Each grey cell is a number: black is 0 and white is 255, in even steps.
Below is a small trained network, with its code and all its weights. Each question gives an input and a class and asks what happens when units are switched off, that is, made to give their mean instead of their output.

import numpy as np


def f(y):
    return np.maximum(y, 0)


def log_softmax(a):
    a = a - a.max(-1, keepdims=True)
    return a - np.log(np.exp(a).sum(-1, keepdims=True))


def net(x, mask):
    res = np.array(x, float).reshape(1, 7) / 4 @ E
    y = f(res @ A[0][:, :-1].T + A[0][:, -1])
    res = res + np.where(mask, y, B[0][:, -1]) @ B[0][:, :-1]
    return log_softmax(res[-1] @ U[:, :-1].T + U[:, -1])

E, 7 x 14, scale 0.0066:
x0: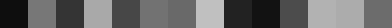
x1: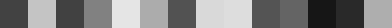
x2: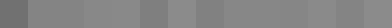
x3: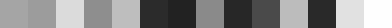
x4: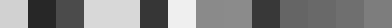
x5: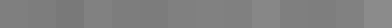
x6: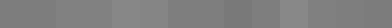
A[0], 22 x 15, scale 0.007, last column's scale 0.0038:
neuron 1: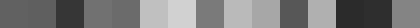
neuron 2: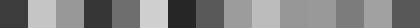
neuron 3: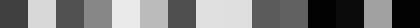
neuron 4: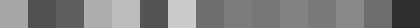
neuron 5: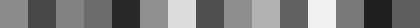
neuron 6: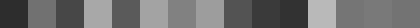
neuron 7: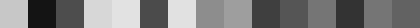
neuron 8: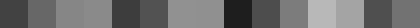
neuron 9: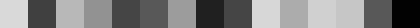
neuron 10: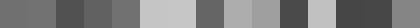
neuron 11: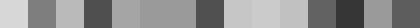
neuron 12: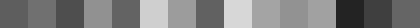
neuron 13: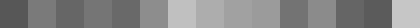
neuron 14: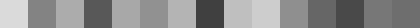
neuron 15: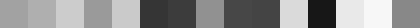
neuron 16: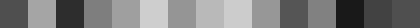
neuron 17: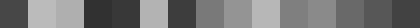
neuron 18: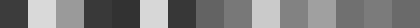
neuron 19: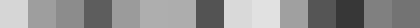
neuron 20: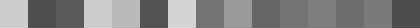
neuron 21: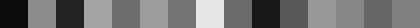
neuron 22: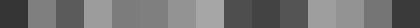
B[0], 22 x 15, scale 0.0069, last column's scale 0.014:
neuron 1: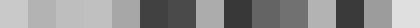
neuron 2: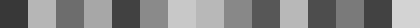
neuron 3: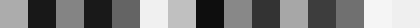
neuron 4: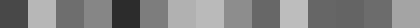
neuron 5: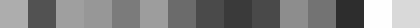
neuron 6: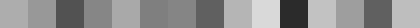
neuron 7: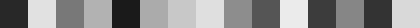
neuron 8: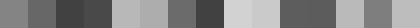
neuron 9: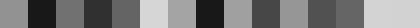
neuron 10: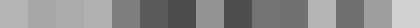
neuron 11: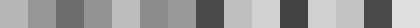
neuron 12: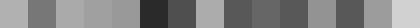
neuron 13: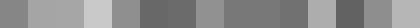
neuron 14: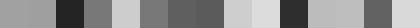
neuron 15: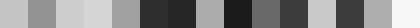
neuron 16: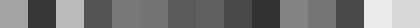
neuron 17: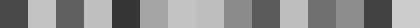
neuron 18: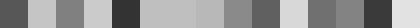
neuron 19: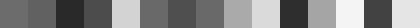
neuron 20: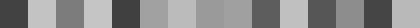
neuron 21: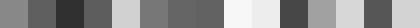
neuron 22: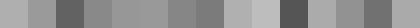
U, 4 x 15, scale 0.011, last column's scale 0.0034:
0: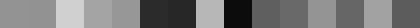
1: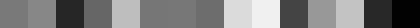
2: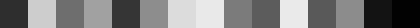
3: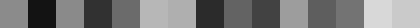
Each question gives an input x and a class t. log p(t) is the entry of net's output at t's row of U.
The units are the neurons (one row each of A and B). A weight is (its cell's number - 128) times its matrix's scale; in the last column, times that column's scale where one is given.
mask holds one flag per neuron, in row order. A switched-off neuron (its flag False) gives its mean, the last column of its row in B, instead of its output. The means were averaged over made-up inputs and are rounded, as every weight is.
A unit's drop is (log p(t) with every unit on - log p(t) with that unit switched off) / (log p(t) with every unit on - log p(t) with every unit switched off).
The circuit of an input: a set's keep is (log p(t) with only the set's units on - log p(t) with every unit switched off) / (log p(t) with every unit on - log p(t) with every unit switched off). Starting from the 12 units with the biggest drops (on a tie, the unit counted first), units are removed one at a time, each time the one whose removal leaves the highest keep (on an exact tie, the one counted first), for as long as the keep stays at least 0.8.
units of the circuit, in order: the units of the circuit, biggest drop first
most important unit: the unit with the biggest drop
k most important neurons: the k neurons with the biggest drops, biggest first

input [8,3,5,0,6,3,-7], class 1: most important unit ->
neuron 21
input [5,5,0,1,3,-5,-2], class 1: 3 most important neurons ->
[neuron 21; neuron 5; neuron 9]
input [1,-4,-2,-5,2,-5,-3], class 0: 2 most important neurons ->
[neuron 3; neuron 1]
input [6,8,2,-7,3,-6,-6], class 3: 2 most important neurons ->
[neuron 3; neuron 16]
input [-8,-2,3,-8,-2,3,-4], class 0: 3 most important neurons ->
[neuron 1; neuron 5; neuron 12]
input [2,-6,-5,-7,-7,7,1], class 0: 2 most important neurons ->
[neuron 5; neuron 1]
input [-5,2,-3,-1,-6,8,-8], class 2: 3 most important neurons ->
[neuron 18; neuron 2; neuron 17]
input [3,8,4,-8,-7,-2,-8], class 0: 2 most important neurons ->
[neuron 1; neuron 16]
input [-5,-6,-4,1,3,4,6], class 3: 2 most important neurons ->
[neuron 9; neuron 21]
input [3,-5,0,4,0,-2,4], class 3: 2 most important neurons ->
[neuron 9; neuron 1]
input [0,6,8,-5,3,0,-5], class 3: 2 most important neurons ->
[neuron 3; neuron 15]
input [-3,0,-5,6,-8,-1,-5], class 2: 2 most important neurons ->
[neuron 2; neuron 18]
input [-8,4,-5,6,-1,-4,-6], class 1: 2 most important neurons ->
[neuron 11; neuron 19]
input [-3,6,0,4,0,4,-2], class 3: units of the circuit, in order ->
[neuron 3]
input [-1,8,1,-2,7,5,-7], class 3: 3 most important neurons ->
[neuron 3; neuron 16; neuron 18]
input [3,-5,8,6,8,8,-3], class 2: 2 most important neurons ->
[neuron 7; neuron 20]
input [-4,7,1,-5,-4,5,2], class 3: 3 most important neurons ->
[neuron 3; neuron 16; neuron 15]
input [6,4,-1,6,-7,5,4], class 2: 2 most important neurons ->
[neuron 2; neuron 18]
